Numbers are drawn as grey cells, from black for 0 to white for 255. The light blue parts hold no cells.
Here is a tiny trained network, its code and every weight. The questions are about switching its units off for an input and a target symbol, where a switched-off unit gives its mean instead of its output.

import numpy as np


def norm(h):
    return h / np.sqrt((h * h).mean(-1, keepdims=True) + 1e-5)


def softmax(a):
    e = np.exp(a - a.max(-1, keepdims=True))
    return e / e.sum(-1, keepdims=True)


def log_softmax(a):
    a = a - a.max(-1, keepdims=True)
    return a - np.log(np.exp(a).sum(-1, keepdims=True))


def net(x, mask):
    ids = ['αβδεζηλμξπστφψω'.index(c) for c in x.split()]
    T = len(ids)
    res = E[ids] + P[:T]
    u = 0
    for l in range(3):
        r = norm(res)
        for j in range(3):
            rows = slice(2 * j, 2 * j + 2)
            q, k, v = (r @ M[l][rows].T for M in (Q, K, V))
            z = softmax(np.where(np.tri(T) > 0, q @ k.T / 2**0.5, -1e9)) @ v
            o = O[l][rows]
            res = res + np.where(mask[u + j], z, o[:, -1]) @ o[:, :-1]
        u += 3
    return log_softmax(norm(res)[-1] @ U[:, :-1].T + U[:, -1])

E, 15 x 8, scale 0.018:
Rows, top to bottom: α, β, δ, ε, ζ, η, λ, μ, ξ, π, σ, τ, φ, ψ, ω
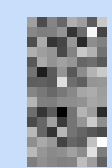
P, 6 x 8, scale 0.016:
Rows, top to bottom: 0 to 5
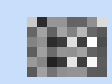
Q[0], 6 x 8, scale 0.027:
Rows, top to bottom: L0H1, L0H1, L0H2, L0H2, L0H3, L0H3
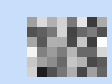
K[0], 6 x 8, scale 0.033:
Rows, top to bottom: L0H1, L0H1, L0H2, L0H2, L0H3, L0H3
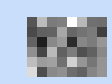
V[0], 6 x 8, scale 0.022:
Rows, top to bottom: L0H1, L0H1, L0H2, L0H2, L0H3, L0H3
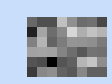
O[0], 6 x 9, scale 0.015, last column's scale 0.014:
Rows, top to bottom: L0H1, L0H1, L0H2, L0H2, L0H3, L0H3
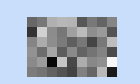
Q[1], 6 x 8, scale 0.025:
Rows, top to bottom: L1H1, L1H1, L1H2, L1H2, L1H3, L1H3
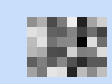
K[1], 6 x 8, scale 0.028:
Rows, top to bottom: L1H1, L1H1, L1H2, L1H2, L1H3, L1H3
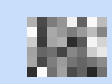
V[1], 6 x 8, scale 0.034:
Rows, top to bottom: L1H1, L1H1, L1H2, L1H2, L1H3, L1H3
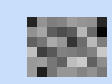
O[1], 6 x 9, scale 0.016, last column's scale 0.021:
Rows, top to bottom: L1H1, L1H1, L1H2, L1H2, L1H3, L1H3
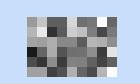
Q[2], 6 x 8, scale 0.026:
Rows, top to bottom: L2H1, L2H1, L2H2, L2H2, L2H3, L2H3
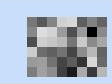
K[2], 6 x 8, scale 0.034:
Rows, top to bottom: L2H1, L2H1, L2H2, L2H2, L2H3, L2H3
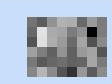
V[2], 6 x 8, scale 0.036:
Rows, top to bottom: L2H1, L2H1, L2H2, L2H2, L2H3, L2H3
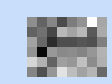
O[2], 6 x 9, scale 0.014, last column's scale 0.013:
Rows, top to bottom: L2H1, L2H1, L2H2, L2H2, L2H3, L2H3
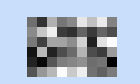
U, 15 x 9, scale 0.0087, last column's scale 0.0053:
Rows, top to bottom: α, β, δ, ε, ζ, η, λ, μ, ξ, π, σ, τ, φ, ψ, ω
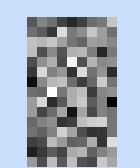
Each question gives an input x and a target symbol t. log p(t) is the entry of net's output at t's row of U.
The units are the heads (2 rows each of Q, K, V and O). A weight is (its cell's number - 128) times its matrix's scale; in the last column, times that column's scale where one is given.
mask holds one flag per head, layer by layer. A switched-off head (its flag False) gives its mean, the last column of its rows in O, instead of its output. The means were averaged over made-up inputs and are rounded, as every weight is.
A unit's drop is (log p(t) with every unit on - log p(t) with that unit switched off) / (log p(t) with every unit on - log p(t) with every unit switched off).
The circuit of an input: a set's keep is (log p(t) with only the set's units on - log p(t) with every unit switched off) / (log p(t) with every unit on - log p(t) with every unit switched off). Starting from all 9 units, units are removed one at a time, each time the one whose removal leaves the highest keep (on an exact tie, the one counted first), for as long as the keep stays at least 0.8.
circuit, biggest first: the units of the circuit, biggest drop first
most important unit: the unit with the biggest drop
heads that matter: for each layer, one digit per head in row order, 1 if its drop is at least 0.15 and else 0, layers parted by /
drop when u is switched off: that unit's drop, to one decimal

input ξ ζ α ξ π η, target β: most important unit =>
L0H1
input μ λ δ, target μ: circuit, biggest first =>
[L0H2 L2H1 L2H3]
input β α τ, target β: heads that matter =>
110 / 111 / 100
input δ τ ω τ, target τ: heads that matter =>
100 / 000 / 101
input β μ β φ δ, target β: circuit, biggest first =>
[L2H1 L1H2 L1H1]
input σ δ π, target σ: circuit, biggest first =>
[L2H1 L0H1]
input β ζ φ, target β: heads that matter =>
100 / 111 / 100
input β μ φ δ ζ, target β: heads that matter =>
100 / 111 / 100
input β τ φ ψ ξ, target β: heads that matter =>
110 / 111 / 100
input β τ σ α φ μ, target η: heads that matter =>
111 / 111 / 111
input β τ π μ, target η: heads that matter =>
101 / 111 / 111
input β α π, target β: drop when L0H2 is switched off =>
0.3
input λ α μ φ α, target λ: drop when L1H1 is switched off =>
0.4
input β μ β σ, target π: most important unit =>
L0H3
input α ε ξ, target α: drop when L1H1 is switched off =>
0.2
